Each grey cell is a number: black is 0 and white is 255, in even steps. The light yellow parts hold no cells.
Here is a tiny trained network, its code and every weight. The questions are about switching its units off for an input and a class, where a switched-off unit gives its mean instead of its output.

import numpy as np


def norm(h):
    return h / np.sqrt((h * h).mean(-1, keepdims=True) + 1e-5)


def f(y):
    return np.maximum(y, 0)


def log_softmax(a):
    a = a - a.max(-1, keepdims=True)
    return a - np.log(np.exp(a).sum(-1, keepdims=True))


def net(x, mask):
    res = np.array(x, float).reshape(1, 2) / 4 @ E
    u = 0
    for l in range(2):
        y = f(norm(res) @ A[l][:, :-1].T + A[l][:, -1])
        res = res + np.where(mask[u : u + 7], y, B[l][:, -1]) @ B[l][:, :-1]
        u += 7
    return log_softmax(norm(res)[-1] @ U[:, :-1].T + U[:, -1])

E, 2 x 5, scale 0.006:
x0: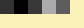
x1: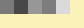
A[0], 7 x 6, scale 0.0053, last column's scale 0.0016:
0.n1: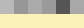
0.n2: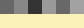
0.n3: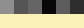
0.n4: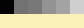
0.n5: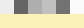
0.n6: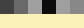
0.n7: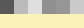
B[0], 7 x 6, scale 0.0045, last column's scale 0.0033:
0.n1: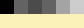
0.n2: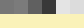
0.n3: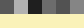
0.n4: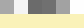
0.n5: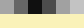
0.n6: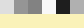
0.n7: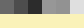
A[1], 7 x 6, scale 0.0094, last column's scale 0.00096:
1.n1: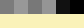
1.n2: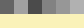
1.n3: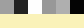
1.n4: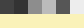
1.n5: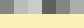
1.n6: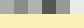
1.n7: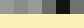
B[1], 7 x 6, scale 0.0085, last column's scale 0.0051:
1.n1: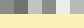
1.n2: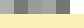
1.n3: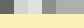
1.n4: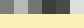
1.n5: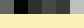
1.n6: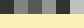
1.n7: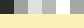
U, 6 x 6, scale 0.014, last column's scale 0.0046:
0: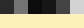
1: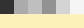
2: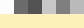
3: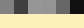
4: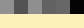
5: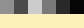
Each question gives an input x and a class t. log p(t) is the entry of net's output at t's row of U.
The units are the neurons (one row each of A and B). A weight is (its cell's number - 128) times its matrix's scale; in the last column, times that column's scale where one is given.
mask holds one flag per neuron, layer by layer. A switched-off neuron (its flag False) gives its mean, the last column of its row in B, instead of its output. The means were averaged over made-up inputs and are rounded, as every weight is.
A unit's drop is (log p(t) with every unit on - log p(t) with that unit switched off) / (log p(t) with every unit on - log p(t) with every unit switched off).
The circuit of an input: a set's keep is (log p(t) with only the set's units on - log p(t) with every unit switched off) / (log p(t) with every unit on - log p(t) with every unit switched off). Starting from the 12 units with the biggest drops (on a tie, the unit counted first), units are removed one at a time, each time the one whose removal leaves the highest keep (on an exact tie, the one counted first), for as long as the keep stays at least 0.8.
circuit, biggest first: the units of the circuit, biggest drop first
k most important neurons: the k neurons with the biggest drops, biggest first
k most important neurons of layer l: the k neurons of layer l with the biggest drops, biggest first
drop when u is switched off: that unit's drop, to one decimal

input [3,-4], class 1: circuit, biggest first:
(1.n1)
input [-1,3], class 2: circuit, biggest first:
(1.n7 0.n6)
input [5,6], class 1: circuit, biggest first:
(1.n3 1.n5)
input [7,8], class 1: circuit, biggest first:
(1.n3 1.n5)
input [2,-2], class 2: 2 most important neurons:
(0.n2 1.n2)
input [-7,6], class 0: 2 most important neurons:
(1.n5 1.n6)
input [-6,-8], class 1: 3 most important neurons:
(1.n7 1.n1 0.n2)
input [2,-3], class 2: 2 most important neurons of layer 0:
(0.n2 0.n6)
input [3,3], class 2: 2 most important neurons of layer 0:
(0.n4 0.n1)
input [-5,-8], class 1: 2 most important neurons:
(1.n7 1.n1)
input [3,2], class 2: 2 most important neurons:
(0.n4 1.n5)
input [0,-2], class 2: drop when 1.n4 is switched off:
0.3
